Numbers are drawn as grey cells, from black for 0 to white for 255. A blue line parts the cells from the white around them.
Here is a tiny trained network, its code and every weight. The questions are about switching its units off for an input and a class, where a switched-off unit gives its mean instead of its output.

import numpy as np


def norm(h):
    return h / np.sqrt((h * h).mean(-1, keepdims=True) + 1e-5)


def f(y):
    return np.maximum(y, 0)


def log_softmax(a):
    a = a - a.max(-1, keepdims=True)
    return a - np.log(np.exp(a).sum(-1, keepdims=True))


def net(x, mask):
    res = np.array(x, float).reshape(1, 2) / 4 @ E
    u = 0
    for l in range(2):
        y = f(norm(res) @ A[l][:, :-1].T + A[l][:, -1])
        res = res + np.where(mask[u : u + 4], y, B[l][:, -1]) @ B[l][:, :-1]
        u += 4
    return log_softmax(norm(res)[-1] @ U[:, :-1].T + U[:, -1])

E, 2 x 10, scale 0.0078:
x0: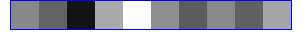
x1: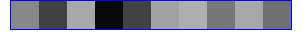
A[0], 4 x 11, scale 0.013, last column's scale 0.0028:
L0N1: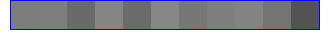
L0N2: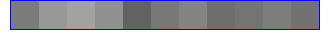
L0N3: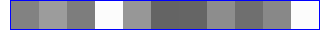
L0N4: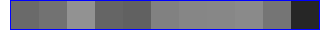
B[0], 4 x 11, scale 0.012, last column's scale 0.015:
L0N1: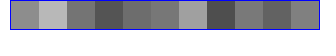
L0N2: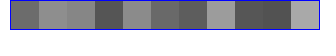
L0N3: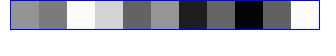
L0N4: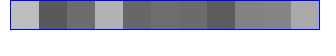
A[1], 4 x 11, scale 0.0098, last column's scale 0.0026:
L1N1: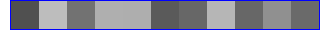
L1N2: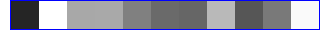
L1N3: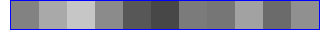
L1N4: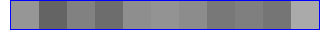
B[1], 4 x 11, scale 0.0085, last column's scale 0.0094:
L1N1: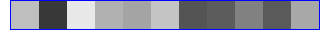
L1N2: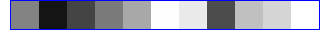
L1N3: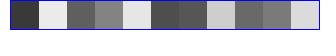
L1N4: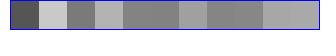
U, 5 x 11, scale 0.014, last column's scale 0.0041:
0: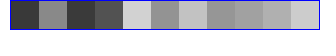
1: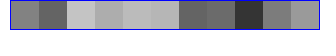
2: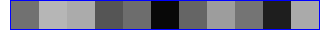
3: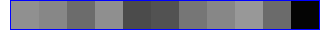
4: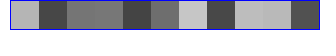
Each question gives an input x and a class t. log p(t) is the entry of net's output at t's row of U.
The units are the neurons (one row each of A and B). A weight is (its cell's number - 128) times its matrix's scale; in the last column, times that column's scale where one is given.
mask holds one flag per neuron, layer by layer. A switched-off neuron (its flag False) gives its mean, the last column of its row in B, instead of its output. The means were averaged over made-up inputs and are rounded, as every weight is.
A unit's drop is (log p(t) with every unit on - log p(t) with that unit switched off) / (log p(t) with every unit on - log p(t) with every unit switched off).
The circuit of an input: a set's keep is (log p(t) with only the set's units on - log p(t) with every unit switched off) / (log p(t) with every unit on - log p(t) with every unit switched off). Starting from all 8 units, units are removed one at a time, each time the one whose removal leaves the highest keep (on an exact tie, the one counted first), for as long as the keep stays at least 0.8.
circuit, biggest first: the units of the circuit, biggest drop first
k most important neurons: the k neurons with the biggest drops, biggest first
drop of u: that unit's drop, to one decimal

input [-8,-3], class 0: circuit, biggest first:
[L0N3, L1N3]
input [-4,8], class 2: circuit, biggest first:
[L1N2, L0N3]
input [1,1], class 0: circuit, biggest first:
[L0N3]
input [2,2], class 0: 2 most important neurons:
[L0N3, L0N4]
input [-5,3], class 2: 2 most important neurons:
[L1N2, L0N3]
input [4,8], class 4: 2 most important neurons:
[L0N3, L1N3]
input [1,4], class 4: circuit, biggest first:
[L0N3, L1N3]
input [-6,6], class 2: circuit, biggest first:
[L1N2, L0N3]
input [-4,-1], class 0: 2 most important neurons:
[L0N3, L0N2]
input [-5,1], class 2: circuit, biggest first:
[L0N3, L1N2]
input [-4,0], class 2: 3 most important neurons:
[L0N4, L0N3, L1N2]
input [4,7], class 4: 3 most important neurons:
[L1N3, L0N3, L0N2]
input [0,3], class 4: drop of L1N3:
0.1
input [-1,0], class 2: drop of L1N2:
0.9
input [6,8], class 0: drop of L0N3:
1.2
